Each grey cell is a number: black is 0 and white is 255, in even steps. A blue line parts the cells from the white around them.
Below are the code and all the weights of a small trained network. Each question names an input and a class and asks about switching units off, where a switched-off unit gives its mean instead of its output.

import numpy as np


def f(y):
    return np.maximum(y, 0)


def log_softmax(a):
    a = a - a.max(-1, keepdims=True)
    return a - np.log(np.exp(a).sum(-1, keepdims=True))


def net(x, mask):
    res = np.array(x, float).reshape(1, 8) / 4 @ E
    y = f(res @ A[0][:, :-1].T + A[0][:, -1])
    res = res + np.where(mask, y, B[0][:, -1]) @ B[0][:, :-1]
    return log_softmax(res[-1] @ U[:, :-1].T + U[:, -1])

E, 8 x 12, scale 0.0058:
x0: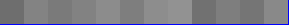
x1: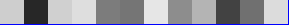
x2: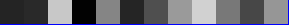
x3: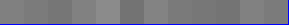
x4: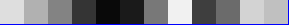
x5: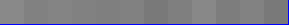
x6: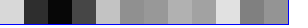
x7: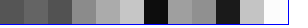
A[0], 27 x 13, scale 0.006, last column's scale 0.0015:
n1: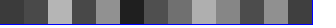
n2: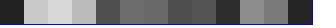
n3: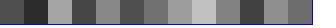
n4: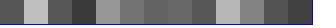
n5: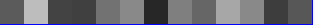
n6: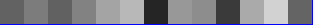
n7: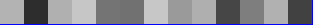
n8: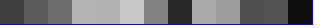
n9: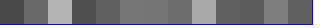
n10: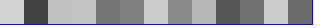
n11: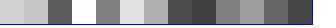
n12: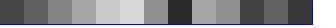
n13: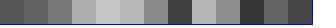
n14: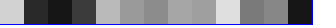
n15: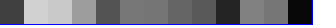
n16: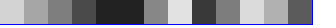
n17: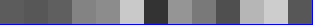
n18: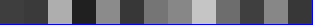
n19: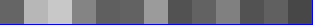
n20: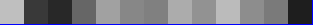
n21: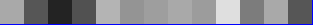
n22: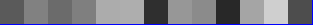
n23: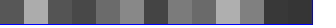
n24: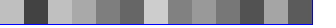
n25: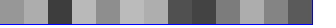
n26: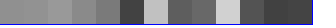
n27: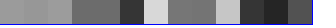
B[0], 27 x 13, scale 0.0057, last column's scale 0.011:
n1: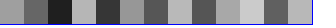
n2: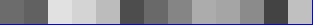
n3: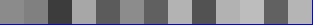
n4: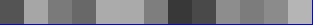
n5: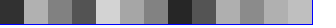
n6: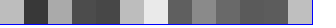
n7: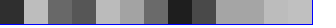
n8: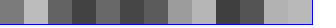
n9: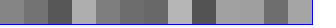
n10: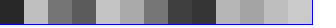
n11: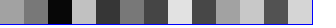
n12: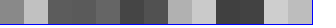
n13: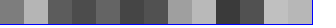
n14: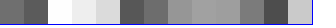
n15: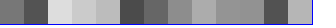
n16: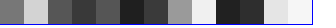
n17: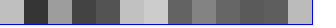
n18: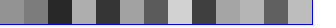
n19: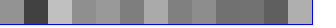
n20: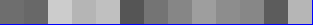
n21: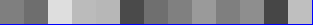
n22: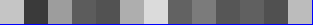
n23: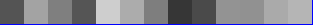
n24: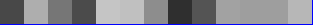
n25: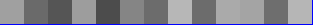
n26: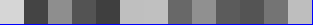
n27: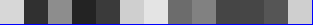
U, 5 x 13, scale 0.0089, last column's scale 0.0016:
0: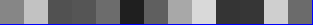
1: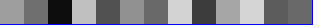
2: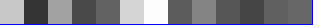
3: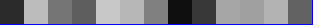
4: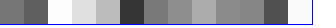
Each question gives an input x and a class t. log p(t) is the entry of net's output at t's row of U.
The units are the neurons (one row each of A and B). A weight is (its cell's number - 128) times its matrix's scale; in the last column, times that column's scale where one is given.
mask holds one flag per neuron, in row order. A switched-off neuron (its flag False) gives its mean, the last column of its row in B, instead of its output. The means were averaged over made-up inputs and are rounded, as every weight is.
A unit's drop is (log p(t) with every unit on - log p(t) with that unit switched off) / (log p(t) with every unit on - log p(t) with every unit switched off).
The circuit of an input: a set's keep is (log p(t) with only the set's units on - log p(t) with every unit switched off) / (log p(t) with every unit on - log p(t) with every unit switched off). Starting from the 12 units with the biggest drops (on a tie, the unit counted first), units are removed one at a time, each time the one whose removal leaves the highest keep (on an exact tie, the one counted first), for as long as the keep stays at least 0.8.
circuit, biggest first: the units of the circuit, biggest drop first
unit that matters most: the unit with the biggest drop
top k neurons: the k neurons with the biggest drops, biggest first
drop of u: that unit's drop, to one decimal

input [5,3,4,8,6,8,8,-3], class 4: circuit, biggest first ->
n14
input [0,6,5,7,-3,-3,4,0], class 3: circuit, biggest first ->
n7, n10
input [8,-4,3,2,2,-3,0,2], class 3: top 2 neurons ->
n11, n5
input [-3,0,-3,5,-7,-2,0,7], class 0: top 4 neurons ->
n12, n8, n13, n27
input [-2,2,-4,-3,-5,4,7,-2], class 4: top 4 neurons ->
n14, n16, n21, n20
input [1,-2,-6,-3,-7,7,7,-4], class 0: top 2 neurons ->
n12, n8
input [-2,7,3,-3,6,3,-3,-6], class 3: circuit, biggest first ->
n10, n7
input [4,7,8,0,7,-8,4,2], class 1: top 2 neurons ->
n18, n3
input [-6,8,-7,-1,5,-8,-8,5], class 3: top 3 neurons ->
n10, n7, n24
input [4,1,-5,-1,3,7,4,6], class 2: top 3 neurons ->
n6, n17, n22
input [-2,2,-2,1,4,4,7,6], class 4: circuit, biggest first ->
n14, n21
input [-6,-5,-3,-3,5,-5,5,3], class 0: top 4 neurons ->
n16, n10, n7, n24
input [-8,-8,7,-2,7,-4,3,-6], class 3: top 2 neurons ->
n5, n23
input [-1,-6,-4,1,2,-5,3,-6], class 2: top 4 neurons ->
n27, n26, n10, n7
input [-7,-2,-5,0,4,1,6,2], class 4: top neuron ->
n14
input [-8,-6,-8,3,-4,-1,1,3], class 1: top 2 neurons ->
n11, n25
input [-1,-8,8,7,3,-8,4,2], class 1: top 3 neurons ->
n18, n1, n3
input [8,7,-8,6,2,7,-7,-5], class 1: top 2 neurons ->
n11, n25
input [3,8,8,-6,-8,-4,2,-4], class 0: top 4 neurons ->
n12, n13, n8, n11
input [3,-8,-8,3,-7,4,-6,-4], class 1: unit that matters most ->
n11
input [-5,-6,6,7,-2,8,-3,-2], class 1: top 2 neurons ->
n1, n18
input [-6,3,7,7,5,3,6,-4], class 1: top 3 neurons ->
n18, n3, n1
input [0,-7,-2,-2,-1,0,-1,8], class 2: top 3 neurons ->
n6, n22, n17
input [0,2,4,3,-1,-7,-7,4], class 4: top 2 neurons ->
n2, n15
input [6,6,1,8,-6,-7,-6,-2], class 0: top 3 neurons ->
n12, n13, n8
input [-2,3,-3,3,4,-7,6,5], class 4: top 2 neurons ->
n14, n27
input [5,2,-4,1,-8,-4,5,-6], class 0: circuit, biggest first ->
n12
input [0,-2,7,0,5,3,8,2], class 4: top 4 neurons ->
n14, n21, n20, n11
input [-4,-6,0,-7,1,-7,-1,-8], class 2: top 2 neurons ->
n27, n26
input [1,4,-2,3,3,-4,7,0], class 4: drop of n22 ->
0.0
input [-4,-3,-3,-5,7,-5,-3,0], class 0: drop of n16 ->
0.5
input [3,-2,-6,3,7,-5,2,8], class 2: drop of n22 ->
0.5
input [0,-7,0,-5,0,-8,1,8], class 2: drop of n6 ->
0.3
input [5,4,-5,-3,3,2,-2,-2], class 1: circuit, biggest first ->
n11
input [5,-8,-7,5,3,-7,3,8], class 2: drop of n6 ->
0.5
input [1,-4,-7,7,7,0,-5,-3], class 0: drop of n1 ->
0.2
